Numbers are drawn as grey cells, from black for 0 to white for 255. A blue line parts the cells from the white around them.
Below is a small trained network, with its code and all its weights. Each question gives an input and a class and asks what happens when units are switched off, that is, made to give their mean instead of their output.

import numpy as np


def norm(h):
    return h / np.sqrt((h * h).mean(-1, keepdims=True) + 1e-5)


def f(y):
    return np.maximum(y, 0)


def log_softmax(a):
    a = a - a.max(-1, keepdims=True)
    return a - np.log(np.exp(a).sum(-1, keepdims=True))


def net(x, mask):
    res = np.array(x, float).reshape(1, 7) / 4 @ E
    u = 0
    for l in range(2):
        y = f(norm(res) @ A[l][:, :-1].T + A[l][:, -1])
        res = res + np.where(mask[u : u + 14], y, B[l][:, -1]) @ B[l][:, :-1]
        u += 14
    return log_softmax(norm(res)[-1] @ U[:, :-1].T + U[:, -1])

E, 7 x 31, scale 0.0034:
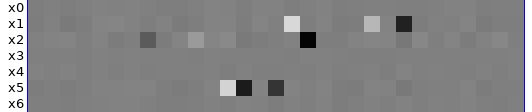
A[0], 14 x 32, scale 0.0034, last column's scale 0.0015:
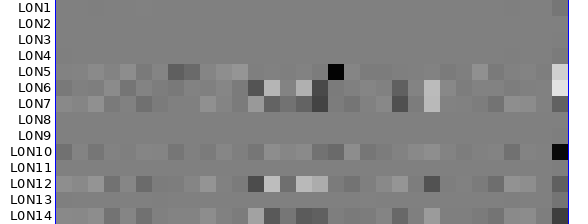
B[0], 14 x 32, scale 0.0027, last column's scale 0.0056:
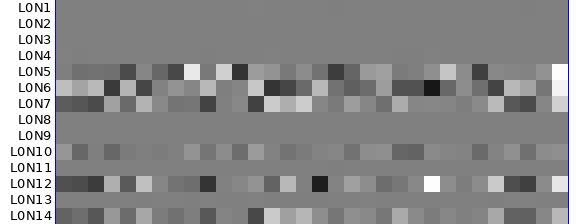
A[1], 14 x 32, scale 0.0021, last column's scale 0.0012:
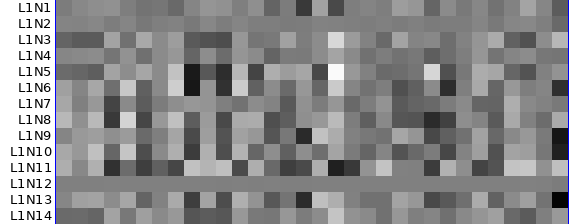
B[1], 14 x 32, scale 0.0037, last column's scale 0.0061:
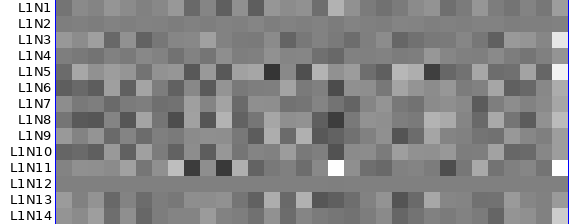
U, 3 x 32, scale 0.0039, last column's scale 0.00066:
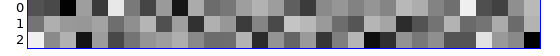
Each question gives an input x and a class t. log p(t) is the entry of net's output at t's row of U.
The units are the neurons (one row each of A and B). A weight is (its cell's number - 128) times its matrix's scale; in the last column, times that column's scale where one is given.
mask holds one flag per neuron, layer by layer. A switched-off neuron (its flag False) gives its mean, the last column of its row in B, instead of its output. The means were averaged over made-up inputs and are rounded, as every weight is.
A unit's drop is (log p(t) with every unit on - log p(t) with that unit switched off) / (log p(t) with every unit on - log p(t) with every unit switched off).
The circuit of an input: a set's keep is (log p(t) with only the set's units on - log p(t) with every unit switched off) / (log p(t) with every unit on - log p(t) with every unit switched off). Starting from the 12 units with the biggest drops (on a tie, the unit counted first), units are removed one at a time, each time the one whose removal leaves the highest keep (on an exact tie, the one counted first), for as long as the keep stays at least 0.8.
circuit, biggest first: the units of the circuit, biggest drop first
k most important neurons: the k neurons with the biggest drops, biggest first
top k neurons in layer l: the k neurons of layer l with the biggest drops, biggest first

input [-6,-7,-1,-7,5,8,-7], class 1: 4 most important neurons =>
[L0N5 L1N5 L0N12 L1N8]
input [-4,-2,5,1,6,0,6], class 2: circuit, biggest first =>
[L0N12 L0N5 L1N11]
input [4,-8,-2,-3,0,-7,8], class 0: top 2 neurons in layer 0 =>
[L0N5 L0N6]
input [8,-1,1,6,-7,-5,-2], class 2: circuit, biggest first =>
[L0N6]
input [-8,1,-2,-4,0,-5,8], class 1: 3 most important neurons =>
[L0N12 L0N5 L1N5]
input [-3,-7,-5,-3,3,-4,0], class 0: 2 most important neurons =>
[L0N6 L0N5]
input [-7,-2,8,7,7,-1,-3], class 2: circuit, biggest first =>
[L0N5 L1N11 L0N12]
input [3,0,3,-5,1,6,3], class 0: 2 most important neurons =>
[L0N6 L0N14]
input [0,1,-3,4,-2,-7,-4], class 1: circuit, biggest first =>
[L1N5 L0N5]
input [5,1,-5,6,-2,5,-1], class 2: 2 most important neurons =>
[L0N12 L0N7]
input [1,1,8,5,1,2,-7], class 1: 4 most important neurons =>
[L0N12 L1N11 L0N7 L1N8]
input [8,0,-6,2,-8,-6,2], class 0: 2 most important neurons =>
[L0N6 L0N7]
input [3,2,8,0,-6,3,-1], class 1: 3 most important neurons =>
[L1N11 L0N12 L0N7]
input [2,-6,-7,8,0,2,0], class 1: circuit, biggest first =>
[L1N5]
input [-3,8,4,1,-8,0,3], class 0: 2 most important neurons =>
[L0N6 L0N12]
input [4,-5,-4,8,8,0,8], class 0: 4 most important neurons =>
[L0N6 L0N12 L0N5 L1N8]
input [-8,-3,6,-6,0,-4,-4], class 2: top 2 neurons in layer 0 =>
[L0N6 L0N5]
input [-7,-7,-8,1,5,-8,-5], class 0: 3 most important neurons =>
[L0N6 L0N5 L1N6]
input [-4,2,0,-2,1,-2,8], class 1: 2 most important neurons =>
[L0N5 L1N5]
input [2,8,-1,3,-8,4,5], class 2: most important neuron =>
[L0N5]
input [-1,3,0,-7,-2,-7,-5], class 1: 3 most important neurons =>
[L0N5 L0N12 L1N5]
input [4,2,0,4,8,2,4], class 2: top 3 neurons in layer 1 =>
[L1N5 L1N9 L1N13]
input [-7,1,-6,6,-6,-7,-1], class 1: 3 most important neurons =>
[L0N12 L1N5 L0N5]
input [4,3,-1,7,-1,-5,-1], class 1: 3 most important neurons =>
[L0N12 L0N5 L1N5]
